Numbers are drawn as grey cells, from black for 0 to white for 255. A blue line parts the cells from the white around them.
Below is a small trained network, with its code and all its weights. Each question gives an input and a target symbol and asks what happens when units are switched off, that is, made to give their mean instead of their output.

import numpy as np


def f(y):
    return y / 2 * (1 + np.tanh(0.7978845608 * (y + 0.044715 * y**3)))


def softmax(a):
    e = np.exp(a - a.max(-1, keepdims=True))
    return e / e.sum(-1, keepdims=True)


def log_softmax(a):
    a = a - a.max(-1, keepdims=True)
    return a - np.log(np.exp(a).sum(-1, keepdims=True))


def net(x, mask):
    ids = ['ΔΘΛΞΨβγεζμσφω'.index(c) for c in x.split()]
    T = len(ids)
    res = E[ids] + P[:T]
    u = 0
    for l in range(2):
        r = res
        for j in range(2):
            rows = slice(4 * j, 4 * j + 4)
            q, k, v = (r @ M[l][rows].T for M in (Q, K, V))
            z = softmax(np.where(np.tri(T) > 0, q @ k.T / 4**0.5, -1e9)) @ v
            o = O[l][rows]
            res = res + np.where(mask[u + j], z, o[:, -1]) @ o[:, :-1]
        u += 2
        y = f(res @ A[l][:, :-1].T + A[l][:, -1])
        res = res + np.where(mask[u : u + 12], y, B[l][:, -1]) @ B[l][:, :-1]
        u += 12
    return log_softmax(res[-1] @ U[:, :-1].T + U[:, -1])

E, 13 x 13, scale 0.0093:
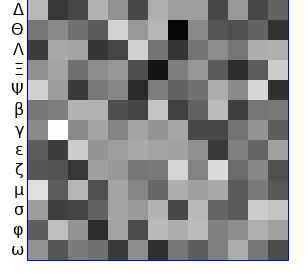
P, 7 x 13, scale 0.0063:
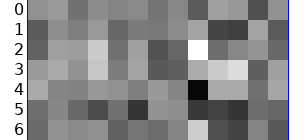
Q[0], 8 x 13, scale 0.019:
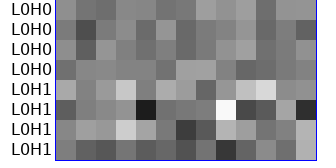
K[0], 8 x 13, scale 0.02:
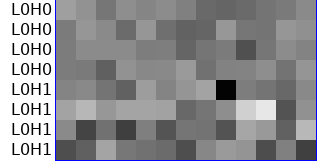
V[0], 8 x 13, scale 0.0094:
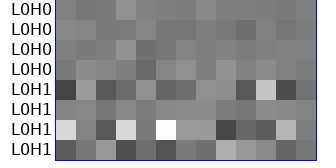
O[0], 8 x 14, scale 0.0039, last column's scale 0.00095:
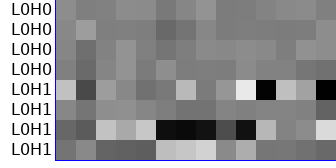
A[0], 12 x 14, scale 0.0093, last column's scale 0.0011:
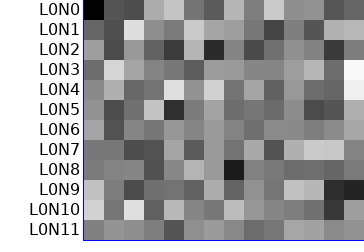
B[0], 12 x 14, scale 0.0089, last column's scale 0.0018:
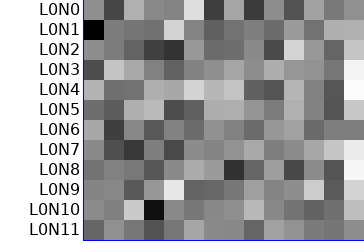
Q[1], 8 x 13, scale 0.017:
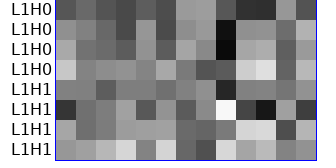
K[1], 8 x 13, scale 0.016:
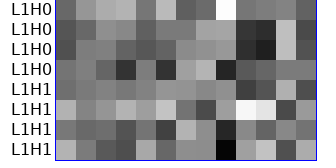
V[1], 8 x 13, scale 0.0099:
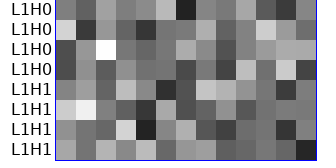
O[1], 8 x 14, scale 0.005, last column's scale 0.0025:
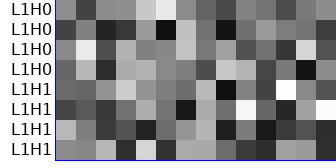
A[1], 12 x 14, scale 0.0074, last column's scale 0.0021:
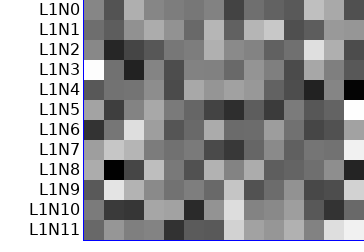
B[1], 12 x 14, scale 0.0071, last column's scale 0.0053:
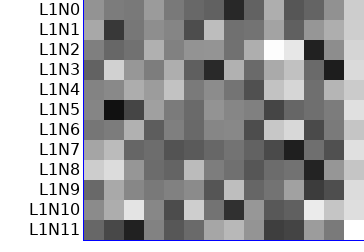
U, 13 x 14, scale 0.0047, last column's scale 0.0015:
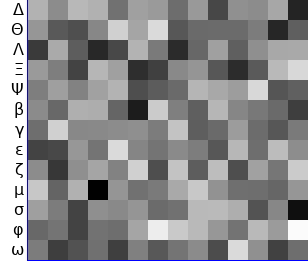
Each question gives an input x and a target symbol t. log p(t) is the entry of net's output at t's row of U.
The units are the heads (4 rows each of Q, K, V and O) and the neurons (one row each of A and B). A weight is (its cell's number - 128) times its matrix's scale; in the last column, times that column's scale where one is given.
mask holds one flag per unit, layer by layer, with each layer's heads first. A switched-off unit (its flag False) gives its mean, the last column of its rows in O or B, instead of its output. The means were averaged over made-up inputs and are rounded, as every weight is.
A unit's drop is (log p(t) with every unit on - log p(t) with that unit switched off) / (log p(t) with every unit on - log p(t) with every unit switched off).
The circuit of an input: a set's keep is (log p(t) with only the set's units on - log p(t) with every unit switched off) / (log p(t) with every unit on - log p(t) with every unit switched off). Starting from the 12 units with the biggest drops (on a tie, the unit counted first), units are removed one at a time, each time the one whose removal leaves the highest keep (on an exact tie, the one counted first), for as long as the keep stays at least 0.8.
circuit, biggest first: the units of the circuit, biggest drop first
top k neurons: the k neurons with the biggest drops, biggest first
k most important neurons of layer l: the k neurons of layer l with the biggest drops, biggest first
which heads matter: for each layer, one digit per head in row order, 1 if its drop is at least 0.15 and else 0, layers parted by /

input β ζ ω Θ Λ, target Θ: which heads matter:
00 / 10
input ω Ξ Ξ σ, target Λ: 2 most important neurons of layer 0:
[L0N2, L0N1]
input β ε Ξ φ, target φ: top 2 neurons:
[L1N11, L0N7]
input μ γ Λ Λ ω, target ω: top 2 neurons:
[L0N2, L0N5]
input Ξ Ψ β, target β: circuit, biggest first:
[L1N6, L1N1, L0N5]
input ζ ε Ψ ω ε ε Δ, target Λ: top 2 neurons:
[L1N10, L0N2]
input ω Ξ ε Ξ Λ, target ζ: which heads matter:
00 / 11
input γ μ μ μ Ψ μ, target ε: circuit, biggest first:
[L1H1, L1H0, L0N10]
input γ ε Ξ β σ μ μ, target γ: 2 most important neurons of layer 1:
[L1N9, L1N3]
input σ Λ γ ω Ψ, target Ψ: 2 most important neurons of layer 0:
[L0N9, L0N10]
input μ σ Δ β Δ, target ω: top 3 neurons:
[L0N7, L1N5, L1N11]
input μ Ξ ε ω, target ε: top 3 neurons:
[L0N10, L0N7, L1N7]
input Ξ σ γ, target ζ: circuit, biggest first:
[L1H1, L1H0]
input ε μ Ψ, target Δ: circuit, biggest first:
[L1H0, L0N1, L1H1]
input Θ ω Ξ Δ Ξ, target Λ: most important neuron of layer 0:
[L0N2]
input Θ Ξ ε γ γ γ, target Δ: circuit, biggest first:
[L0N1, L1H1, L1H0]
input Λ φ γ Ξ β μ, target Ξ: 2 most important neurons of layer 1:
[L1N7, L1N6]
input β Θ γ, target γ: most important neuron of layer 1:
[L1N9]
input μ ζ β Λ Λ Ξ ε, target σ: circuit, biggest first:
[L1H1, L1H0]
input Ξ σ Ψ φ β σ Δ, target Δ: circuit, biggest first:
[L1N10, L1N8, L0N5]
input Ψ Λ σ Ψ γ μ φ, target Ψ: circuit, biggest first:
[L0N9, L1H0, L1H1]
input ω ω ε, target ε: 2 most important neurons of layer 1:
[L1N7, L1N4]
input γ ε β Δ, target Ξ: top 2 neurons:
[L1N5, L0N3]
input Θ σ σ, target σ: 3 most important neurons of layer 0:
[L0N7, L0N10, L0N3]
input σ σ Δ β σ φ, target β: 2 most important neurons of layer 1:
[L1N2, L1N0]
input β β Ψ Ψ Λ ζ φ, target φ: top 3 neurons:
[L0N7, L0N3, L1N11]
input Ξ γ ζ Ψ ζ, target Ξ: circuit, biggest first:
[L0H1, L1H0, L0N3, L1H1]
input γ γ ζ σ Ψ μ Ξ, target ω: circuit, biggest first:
[L1H1, L0N7, L1H0, L0H1]
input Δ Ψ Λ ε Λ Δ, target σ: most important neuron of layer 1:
[L1N4]
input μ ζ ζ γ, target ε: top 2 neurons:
[L0N10, L1N7]
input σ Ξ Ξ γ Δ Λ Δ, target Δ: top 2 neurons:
[L1N10, L0N5]
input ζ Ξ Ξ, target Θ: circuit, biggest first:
[L1H0, L0N0]
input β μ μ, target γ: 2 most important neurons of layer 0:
[L0N5, L0N9]
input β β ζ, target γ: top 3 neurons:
[L0N5, L1N9, L1N3]
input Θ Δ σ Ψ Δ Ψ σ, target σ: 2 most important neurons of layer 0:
[L0N7, L0N3]
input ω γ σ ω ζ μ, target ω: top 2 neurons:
[L0N7, L0N2]
